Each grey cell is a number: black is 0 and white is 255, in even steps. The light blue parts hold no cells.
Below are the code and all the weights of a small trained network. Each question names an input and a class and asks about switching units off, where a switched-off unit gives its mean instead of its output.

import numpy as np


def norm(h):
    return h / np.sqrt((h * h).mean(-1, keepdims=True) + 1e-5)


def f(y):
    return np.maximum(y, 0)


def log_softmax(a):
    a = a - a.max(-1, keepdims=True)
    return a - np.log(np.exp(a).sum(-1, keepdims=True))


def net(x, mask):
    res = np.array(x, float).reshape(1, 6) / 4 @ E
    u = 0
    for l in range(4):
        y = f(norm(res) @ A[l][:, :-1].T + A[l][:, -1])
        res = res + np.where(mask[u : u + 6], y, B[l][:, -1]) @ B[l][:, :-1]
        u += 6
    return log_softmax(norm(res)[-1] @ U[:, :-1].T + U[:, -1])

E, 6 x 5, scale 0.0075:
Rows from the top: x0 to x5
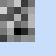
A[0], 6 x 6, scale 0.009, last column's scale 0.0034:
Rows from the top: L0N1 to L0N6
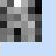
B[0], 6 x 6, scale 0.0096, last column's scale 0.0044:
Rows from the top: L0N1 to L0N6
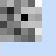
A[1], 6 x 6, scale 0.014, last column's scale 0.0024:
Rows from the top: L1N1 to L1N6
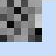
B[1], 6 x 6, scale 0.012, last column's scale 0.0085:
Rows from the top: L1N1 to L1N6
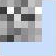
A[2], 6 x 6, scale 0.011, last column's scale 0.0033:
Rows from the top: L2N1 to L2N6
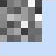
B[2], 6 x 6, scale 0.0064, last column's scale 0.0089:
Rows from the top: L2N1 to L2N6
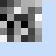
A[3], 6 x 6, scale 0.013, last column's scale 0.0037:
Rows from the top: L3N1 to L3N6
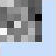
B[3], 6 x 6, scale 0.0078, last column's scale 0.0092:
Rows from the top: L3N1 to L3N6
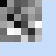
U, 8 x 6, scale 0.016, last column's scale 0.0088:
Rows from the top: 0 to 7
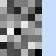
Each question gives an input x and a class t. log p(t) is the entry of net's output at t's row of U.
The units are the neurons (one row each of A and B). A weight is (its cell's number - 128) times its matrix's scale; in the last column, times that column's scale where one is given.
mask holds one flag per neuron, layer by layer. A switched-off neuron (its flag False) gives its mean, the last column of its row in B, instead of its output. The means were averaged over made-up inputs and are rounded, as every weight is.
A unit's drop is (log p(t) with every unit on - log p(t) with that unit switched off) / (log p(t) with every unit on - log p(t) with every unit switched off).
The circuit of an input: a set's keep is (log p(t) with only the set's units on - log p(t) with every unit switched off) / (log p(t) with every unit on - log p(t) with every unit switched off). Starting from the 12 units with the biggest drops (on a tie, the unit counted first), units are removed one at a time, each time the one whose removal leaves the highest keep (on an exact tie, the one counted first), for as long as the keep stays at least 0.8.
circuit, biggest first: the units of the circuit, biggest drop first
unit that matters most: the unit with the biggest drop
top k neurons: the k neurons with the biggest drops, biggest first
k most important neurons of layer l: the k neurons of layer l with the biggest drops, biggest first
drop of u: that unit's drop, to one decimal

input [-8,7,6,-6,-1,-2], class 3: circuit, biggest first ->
L1N4
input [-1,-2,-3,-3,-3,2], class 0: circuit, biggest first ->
L1N2, L2N4
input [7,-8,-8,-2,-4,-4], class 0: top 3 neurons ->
L1N2, L0N2, L2N4
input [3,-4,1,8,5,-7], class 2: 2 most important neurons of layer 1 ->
L1N3, L1N2
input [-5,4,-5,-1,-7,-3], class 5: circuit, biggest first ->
L1N2, L2N4, L3N5
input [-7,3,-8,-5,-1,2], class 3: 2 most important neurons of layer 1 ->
L1N4, L1N5
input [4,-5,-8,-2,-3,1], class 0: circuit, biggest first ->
L1N2, L2N4, L0N2
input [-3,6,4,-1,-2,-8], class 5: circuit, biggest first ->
L1N2, L3N5
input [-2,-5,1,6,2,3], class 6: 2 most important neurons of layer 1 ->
L1N2, L1N6
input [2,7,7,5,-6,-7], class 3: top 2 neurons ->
L2N4, L1N3
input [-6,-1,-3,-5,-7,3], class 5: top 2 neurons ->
L1N2, L2N4
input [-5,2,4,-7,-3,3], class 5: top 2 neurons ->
L1N4, L1N2
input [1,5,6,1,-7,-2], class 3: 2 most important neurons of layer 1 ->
L1N1, L1N3
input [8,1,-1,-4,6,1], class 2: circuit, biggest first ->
L1N3
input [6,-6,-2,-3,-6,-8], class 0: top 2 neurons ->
L1N2, L0N2
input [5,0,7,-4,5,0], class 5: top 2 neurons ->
L1N3, L1N2
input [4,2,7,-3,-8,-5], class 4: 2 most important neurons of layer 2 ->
L2N4, L2N3
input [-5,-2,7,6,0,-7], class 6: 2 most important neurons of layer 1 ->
L1N2, L1N4
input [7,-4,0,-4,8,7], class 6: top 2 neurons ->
L1N6, L0N2
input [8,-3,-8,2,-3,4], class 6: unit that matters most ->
L0N2
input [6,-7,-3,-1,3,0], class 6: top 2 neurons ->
L0N2, L1N6
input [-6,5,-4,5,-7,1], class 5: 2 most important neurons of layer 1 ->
L1N2, L1N1
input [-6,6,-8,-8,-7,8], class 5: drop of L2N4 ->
0.3
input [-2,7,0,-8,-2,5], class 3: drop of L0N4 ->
0.0
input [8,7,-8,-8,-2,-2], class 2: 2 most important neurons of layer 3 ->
L3N5, L3N1
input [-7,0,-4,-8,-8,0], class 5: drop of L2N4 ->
0.1
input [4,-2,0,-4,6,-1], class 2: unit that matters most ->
L1N3
